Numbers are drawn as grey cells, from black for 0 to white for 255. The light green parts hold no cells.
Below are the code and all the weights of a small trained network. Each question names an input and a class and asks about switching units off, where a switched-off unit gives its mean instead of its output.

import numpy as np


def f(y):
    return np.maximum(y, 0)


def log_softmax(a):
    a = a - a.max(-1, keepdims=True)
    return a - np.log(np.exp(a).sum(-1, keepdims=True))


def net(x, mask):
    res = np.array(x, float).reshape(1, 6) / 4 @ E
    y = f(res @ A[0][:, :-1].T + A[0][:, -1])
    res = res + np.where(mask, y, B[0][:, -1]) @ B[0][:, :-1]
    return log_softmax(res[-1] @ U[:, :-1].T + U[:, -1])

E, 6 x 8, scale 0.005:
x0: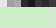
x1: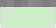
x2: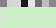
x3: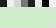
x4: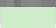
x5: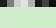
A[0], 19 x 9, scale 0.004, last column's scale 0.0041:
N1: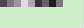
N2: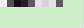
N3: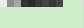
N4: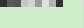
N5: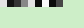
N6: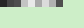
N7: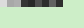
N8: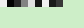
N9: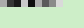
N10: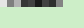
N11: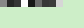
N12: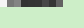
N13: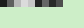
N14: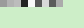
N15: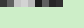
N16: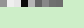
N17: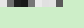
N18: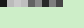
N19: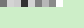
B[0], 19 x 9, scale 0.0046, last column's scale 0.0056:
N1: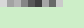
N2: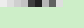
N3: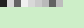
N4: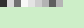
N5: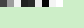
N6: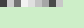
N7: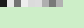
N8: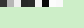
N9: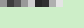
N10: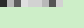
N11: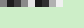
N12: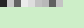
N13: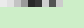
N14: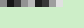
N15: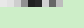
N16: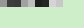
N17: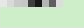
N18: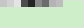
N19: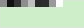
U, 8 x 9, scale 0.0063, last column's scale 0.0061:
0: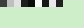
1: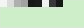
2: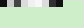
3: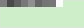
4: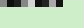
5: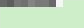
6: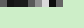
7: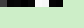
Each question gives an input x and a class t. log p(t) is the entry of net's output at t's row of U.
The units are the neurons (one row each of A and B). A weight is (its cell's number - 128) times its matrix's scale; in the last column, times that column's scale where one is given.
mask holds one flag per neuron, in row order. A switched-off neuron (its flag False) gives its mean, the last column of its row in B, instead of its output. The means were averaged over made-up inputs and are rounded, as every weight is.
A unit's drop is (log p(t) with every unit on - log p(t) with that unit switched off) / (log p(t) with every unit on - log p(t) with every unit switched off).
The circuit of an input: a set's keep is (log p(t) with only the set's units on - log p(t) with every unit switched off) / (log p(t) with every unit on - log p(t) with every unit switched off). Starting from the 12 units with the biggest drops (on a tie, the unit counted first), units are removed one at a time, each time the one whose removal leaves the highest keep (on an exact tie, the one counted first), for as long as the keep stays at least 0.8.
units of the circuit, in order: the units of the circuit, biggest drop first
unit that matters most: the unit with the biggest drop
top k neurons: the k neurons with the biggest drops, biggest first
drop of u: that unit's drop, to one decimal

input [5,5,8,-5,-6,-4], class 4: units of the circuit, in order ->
[N14]
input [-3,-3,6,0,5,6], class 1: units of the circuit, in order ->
[N13 N15]
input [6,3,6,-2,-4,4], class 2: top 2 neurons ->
[N10 N3]
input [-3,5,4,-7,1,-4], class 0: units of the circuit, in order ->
[N8 N5]
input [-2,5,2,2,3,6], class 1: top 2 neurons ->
[N13 N15]
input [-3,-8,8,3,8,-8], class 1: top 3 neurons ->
[N17 N2 N11]
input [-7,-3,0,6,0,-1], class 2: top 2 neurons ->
[N5 N8]
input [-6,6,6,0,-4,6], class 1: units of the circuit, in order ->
[N13 N15]
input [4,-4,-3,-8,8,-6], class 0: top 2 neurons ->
[N8 N5]
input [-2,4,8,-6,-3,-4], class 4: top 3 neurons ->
[N14 N19 N16]
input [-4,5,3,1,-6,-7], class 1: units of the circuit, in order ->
[N17 N2]
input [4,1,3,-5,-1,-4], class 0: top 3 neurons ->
[N8 N5 N11]
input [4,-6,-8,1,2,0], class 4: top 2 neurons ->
[N11 N9]
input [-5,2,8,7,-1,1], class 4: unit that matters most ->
N19
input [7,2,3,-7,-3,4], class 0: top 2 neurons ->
[N5 N8]
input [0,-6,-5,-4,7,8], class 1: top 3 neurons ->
[N13 N15 N1]
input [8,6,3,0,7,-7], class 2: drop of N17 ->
-0.1
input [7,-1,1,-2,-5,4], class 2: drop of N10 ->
0.2
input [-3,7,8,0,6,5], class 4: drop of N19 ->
0.3
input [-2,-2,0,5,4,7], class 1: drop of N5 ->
0.2
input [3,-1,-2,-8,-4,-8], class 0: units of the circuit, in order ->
[N8]
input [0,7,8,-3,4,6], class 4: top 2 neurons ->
[N14 N19]
